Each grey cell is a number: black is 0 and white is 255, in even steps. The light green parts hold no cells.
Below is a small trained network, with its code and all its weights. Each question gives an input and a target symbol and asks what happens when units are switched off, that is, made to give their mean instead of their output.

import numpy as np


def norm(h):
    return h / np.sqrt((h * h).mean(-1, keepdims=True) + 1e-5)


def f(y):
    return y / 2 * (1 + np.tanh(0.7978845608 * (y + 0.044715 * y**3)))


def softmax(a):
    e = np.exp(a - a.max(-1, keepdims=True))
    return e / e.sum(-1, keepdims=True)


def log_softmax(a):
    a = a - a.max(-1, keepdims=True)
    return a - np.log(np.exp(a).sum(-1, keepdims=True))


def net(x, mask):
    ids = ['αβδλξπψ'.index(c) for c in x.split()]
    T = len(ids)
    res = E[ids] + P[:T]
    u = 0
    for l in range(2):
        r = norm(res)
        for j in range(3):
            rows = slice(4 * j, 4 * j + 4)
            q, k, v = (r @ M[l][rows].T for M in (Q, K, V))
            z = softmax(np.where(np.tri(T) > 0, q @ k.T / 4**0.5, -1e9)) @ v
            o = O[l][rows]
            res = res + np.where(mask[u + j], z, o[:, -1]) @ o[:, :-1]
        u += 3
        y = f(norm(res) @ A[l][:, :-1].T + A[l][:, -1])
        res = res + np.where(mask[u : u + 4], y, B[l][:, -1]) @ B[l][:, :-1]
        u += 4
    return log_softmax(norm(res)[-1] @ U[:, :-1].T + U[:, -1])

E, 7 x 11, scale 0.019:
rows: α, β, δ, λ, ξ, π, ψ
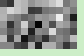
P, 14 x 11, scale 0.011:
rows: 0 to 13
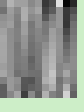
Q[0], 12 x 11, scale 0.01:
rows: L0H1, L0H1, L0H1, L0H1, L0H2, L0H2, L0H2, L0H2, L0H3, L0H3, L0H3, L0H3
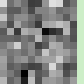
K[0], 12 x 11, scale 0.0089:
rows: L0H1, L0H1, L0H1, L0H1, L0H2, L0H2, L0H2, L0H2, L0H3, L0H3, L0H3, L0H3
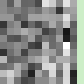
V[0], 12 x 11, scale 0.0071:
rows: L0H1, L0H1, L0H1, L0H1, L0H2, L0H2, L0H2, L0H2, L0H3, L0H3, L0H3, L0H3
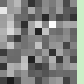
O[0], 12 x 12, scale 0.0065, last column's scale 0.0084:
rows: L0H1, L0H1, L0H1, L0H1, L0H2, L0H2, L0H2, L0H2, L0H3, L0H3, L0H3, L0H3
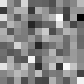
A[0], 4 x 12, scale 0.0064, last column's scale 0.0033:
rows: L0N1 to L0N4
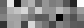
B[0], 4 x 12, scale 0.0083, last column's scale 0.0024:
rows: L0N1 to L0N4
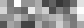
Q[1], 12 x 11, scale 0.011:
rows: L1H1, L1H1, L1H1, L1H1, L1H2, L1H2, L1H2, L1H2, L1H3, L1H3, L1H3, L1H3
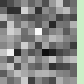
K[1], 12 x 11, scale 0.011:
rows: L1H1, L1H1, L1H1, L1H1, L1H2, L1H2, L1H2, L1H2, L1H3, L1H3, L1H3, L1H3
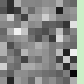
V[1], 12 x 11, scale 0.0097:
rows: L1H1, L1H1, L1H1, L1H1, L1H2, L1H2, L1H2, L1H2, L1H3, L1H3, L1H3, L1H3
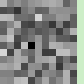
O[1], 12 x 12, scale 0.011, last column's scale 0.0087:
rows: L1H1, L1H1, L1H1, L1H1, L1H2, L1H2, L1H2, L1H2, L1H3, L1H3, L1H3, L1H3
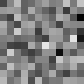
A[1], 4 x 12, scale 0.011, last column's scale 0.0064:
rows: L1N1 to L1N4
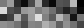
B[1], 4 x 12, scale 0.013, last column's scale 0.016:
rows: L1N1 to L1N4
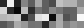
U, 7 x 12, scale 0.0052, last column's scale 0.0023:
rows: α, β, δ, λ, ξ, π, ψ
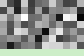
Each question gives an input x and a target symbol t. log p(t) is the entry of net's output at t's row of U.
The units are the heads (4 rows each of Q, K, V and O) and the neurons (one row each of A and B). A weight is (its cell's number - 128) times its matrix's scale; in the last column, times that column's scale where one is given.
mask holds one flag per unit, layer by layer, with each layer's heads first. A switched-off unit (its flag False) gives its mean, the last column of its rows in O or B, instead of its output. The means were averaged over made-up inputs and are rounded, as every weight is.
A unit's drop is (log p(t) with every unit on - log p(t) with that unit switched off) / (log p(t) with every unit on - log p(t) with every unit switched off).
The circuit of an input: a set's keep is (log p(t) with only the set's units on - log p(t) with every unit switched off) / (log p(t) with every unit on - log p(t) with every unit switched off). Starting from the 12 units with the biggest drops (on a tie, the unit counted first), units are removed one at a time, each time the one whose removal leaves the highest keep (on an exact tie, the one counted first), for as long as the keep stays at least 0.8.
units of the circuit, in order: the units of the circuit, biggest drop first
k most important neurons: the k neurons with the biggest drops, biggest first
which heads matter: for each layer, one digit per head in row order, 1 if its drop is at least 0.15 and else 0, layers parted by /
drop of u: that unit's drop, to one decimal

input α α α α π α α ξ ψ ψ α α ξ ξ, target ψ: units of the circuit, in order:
(L1H2 L1N3)
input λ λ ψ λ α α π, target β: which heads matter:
000 / 000
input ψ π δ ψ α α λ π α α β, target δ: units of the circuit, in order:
(L1N3)
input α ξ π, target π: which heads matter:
001 / 001
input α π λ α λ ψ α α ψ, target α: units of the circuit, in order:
(L1N2 L1N3)
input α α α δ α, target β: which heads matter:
000 / 110
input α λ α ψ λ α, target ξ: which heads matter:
100 / 010
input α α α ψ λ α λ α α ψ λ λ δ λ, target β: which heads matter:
000 / 010
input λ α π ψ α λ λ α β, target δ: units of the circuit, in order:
(L1N3 L1N2)
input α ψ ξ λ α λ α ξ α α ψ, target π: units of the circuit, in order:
(L1N3 L1H3)
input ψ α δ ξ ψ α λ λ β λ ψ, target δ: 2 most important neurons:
(L1N3 L0N1)
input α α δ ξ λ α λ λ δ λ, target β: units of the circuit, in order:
(L1H2 L1N1)
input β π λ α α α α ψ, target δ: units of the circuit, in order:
(L0H3 L1N3)
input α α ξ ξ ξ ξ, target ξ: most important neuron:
(L1N3)
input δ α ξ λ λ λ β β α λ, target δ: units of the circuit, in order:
(L1N3 L1N2)
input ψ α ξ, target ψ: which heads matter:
110 / 010
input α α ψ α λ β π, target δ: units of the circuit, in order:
(L0H3 L1N3)
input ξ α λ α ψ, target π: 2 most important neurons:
(L1N3 L0N1)
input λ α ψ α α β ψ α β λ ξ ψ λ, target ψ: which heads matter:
100 / 010
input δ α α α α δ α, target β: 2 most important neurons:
(L1N1 L1N3)
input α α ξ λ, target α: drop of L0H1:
0.1
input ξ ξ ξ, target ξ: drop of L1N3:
0.3
